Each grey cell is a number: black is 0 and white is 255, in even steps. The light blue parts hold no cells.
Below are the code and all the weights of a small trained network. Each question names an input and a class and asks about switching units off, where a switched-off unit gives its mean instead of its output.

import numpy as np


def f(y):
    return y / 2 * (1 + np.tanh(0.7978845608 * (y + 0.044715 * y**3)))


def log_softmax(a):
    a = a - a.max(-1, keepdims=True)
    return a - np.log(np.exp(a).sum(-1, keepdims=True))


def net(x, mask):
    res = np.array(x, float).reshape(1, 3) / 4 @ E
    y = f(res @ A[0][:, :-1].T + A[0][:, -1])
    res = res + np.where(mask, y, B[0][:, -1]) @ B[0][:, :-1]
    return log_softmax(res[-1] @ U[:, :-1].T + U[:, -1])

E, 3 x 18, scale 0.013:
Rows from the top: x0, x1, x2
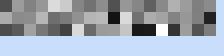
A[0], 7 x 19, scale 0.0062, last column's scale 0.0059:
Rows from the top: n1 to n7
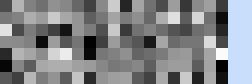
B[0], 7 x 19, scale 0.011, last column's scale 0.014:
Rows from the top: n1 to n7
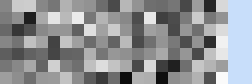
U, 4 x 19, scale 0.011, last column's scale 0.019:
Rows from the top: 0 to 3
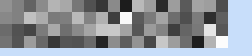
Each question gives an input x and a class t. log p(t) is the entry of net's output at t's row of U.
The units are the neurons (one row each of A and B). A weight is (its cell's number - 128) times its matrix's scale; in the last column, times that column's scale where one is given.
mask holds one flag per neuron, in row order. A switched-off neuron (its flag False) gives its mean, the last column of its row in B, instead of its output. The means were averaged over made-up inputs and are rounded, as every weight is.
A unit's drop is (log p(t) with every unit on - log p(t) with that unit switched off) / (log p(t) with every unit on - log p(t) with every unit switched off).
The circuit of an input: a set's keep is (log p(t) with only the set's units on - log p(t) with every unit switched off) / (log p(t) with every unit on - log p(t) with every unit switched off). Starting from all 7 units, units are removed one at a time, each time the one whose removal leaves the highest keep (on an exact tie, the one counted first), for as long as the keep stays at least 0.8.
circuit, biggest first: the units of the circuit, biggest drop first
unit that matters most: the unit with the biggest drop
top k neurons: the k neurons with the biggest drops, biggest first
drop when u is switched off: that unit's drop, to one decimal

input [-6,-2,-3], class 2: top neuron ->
[n7]
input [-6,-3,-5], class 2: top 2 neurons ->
[n7; n3]
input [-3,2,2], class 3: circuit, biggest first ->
[n4; n6]
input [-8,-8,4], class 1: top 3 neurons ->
[n4; n1; n5]
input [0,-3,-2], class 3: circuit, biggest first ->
[n7; n6]
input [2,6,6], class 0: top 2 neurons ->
[n7; n4]
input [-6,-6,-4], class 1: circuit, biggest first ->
[n1; n7]
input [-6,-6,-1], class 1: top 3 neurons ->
[n1; n4; n5]
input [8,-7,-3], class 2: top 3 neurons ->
[n5; n6; n2]
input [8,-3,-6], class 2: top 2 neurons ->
[n5; n7]
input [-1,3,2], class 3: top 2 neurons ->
[n4; n1]
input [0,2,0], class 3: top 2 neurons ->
[n4; n7]
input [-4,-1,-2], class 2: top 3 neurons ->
[n7; n3; n4]
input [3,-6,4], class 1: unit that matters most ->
n4
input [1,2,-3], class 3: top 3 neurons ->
[n7; n4; n1]
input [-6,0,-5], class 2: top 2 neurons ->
[n7; n3]
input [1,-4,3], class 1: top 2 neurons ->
[n4; n3]
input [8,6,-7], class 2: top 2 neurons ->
[n7; n5]
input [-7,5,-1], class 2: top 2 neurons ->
[n4; n1]
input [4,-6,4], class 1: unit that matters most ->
n4
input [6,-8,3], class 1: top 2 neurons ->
[n4; n1]
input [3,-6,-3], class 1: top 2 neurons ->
[n1; n7]
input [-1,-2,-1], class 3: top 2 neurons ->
[n7; n4]
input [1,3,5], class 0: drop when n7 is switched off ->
0.3
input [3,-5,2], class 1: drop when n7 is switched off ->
0.0
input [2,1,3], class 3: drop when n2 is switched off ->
0.1
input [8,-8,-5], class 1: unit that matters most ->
n1
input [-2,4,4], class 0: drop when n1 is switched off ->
0.2
